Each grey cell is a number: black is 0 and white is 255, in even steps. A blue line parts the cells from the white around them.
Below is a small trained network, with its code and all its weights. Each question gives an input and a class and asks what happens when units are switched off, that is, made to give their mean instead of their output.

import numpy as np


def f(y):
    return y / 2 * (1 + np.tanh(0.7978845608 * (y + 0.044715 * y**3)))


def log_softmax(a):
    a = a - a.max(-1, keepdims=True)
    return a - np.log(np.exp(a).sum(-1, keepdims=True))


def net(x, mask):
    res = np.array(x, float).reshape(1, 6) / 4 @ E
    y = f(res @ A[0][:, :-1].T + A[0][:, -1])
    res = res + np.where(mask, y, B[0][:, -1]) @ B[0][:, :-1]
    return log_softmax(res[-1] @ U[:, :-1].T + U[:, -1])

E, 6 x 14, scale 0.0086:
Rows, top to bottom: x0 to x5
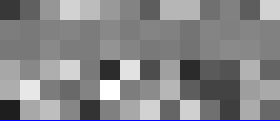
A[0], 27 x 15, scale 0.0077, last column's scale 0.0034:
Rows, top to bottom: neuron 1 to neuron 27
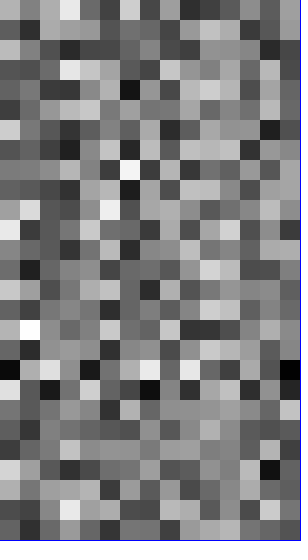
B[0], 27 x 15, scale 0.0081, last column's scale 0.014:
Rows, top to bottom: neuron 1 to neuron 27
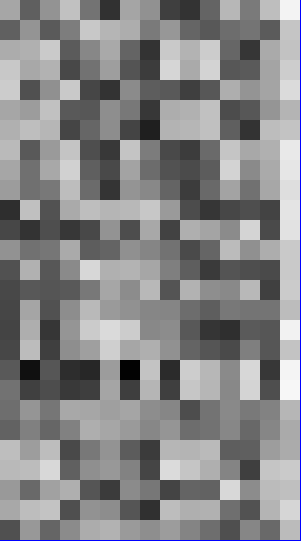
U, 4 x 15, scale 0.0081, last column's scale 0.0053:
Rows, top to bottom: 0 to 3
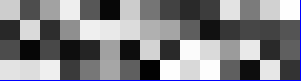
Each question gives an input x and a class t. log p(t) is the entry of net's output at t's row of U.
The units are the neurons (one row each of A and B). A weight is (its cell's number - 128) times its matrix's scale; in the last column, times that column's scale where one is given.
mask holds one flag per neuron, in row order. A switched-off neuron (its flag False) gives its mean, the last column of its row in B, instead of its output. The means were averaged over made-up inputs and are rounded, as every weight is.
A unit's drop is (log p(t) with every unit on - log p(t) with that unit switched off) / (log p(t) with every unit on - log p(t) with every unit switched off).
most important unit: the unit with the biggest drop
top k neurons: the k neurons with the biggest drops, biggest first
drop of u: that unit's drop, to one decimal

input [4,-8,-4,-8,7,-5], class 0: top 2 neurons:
neuron 8; neuron 5
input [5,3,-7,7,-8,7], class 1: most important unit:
neuron 18
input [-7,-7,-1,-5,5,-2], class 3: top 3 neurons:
neuron 7; neuron 24; neuron 3
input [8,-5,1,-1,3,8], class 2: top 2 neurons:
neuron 19; neuron 24
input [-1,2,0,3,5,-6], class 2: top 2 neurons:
neuron 20; neuron 12
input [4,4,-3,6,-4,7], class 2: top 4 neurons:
neuron 19; neuron 8; neuron 5; neuron 10
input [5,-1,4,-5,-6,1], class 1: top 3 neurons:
neuron 14; neuron 2; neuron 18
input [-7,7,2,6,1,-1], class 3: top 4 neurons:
neuron 24; neuron 3; neuron 7; neuron 8
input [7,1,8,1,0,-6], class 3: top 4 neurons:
neuron 4; neuron 26; neuron 19; neuron 6
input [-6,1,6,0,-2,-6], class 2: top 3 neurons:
neuron 20; neuron 12; neuron 26
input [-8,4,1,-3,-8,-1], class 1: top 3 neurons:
neuron 14; neuron 18; neuron 16
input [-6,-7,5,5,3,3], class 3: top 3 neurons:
neuron 24; neuron 8; neuron 3
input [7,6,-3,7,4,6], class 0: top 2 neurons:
neuron 1; neuron 9
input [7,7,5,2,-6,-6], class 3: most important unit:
neuron 4
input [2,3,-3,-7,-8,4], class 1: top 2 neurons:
neuron 14; neuron 18
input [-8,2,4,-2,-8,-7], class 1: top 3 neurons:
neuron 14; neuron 18; neuron 16
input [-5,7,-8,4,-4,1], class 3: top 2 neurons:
neuron 3; neuron 24
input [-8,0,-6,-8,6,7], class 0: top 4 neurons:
neuron 8; neuron 5; neuron 10; neuron 13
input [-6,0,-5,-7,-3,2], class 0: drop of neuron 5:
0.2
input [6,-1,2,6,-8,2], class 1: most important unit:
neuron 18
